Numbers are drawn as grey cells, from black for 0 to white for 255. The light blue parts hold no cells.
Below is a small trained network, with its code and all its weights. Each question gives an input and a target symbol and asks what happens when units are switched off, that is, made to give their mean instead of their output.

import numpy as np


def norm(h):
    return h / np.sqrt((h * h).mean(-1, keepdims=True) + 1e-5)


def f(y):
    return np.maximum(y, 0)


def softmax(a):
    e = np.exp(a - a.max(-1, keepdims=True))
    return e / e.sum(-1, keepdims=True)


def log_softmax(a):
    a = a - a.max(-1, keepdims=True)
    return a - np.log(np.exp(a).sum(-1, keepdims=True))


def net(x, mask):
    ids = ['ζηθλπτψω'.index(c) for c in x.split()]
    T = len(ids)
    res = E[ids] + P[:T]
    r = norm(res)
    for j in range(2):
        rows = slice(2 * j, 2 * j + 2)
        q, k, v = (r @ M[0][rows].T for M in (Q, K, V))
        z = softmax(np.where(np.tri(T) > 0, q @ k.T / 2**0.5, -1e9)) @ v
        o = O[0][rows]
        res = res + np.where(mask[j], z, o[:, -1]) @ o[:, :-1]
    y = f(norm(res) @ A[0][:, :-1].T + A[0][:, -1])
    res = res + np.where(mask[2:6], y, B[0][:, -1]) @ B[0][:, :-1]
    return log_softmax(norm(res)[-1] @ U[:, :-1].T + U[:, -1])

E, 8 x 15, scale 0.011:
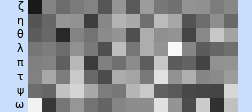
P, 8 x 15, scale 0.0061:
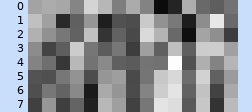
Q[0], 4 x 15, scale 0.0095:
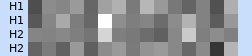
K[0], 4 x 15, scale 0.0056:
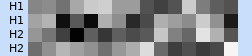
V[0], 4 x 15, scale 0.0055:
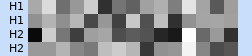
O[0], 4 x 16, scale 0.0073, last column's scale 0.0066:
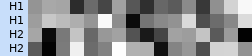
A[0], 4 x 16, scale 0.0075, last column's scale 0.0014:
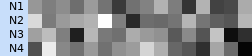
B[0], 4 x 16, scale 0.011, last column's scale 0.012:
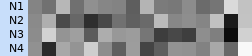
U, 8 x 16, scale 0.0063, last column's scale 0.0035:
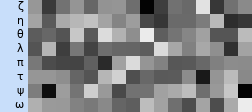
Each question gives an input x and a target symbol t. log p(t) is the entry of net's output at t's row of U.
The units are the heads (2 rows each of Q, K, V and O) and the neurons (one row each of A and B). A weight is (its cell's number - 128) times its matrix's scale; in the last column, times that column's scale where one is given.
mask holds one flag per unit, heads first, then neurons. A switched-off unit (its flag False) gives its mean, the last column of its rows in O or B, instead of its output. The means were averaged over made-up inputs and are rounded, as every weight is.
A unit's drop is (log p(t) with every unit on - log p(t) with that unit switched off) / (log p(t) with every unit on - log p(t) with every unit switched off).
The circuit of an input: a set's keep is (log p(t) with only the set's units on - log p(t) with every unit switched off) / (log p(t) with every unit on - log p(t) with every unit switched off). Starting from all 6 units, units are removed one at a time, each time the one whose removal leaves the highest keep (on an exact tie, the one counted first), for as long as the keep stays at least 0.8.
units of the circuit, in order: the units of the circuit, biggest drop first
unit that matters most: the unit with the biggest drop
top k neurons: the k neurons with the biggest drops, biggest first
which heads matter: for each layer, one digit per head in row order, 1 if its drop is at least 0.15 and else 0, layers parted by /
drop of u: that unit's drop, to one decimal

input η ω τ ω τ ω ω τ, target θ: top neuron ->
[N4]
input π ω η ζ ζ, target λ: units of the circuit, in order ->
[N2 H1]
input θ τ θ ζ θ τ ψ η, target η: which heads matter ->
01
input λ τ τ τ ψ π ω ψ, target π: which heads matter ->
10
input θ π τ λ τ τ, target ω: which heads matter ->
11
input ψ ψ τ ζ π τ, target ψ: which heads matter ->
00
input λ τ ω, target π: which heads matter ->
10
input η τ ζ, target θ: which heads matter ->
11
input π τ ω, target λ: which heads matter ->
10
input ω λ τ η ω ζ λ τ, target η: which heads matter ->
01
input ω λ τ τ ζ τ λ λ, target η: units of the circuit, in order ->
[H2 N4]
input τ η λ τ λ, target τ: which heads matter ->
11
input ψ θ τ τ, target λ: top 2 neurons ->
[N4 N1]
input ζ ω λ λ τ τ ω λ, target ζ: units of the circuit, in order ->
[H2]
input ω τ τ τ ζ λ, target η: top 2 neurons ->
[N4 N3]
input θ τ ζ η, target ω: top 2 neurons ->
[N1 N4]
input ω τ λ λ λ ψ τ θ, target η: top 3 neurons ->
[N4 N3 N2]
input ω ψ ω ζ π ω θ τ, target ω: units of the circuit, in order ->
[H2 N1]
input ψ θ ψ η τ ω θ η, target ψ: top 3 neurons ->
[N3 N2 N1]
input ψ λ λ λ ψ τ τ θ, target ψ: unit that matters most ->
N3
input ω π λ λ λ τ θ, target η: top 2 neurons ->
[N4 N3]
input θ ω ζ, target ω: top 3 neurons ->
[N1 N4 N2]
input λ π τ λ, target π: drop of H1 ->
0.7
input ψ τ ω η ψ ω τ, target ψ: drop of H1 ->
0.1
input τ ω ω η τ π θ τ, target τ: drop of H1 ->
0.4
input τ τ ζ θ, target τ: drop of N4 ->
0.2
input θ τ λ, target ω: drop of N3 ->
0.0
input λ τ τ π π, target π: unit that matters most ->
H1
